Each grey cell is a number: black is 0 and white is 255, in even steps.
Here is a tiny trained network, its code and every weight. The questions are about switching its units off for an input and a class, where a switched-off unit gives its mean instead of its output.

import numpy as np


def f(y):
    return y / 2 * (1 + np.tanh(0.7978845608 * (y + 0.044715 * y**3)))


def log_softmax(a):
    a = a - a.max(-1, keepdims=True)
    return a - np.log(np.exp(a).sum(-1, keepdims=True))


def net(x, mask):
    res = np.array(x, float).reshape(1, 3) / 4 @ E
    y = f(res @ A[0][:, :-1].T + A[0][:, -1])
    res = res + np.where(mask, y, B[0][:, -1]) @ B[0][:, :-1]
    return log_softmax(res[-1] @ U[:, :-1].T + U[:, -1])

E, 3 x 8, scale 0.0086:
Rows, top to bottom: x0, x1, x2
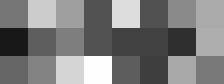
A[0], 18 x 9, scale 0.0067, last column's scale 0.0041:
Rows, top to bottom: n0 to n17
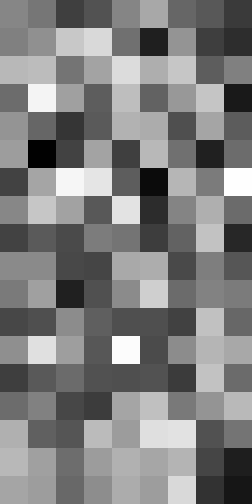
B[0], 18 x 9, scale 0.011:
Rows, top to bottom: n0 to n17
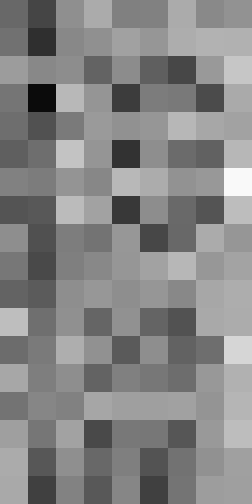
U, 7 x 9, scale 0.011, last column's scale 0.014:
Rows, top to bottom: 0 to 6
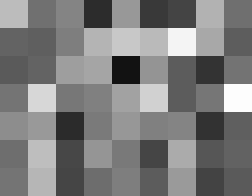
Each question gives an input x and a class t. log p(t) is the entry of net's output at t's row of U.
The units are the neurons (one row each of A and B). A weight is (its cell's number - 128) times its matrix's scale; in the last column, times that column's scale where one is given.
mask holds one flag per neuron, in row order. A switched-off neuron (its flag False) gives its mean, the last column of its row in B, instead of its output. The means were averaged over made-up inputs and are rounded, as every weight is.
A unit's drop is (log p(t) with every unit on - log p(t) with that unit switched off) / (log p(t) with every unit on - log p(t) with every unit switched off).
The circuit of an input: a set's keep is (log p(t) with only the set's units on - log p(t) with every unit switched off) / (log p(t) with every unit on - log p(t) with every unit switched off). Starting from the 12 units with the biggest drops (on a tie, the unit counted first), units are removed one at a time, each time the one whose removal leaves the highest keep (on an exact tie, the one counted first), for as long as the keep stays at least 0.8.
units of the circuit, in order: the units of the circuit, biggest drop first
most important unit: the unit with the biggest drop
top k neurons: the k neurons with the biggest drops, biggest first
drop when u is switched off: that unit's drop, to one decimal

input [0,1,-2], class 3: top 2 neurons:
[n1; n3]
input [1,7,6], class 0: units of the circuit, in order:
[n11]
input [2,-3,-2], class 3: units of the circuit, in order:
[n8; n1; n3]
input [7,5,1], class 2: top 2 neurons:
[n7; n3]
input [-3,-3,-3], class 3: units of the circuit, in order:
[n3; n1]
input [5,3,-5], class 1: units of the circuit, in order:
[n14; n2]
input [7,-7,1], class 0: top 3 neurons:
[n2; n17; n16]
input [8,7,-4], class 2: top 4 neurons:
[n7; n3; n12; n2]
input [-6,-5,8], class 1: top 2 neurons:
[n1; n6]
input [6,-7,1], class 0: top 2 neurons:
[n2; n17]
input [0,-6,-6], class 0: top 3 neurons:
[n2; n15; n17]
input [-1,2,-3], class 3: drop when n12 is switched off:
-0.1
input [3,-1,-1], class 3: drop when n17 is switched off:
0.1
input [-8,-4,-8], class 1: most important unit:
n4
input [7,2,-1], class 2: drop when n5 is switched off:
0.0
